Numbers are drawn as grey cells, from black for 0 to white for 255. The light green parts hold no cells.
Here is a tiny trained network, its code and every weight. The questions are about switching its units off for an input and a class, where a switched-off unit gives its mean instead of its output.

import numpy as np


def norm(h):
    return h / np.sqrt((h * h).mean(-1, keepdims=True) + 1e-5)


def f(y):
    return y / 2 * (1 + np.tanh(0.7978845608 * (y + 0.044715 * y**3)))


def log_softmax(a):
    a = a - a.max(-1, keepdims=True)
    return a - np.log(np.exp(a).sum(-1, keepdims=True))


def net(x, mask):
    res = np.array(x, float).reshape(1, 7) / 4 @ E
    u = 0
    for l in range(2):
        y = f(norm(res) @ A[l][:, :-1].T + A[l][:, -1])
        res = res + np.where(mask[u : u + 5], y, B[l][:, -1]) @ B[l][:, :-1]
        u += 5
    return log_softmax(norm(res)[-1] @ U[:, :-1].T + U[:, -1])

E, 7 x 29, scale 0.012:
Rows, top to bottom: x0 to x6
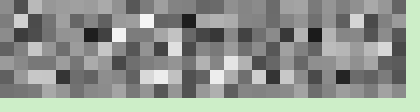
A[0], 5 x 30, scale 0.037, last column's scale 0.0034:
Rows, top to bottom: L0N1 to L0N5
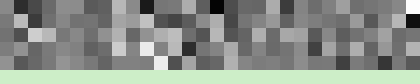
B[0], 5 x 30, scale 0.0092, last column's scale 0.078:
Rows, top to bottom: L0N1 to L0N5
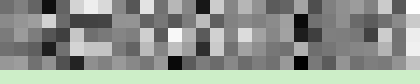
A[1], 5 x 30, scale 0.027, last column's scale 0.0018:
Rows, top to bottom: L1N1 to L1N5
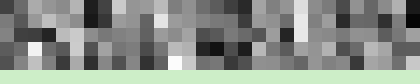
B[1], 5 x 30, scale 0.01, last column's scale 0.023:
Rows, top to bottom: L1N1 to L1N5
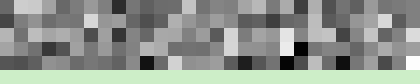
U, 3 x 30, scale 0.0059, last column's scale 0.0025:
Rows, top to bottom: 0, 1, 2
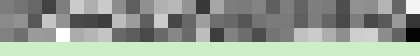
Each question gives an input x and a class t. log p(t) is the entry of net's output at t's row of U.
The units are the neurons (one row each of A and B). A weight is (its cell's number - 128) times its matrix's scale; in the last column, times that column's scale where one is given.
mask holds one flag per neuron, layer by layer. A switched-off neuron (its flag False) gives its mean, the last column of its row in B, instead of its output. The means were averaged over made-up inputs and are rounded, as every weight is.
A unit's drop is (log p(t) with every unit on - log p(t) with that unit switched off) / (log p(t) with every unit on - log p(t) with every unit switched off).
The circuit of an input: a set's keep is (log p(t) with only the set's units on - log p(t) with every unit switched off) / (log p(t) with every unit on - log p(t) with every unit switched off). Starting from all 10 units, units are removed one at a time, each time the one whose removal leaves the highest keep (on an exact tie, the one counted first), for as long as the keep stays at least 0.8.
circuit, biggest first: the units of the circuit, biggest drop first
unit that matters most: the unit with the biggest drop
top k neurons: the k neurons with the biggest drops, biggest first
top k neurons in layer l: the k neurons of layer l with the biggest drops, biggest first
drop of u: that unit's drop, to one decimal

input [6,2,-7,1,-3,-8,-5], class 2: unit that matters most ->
L0N3
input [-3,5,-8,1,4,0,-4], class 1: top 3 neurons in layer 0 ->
[L0N1 L0N4 L0N3]
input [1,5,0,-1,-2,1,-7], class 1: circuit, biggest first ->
[L0N1 L0N2]
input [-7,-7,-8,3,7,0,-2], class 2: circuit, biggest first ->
[L0N1 L0N3 L0N4 L0N2]
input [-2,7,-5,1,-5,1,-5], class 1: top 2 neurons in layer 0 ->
[L0N2 L0N1]
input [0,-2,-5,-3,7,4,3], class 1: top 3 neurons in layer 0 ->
[L0N1 L0N4 L0N3]
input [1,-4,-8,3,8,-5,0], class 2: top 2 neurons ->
[L0N3 L0N1]
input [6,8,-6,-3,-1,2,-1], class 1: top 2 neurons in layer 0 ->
[L0N1 L0N2]
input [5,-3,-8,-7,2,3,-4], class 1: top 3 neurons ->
[L0N1 L0N4 L0N3]
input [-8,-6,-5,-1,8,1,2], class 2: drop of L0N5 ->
0.4
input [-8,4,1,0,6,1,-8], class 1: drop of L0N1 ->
0.7
